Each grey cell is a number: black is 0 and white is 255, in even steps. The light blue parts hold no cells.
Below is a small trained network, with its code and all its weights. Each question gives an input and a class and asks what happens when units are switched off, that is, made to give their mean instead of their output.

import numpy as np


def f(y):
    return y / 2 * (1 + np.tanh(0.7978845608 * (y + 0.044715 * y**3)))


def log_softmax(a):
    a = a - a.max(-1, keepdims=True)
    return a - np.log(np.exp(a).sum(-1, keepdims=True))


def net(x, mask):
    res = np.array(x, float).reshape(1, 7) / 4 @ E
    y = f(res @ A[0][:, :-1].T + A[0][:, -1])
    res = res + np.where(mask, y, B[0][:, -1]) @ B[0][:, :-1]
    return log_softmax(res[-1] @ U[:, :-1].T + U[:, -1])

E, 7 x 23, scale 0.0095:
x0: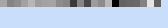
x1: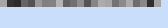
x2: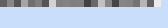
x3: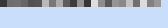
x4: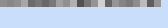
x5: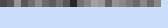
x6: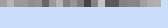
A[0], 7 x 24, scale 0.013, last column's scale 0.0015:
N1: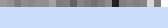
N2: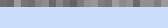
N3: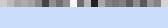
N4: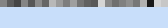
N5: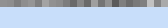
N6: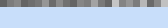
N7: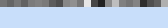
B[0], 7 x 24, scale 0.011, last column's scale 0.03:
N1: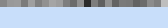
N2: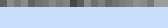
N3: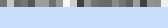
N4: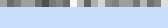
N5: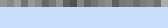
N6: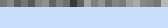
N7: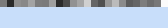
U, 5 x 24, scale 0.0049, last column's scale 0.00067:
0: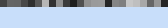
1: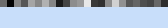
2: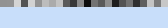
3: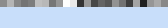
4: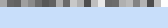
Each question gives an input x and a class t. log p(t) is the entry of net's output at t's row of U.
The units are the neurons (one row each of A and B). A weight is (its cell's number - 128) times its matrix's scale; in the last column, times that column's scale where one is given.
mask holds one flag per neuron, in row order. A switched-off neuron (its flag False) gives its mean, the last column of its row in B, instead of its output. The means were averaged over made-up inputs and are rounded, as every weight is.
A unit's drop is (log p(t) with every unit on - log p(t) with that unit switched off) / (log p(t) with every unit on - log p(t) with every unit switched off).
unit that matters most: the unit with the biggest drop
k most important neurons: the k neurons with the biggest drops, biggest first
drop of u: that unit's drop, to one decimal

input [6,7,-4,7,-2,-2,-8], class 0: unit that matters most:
N7
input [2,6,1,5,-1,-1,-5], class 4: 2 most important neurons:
(N4 N7)
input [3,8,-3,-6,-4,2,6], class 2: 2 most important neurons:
(N1 N7)
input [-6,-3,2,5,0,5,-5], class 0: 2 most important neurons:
(N6 N2)
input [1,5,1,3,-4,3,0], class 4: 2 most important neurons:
(N7 N4)
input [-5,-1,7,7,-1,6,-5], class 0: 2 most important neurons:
(N6 N2)
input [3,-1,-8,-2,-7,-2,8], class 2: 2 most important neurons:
(N1 N5)
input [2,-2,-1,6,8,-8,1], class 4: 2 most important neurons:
(N3 N7)
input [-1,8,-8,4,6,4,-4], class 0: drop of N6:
0.1
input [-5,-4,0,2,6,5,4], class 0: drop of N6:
0.5
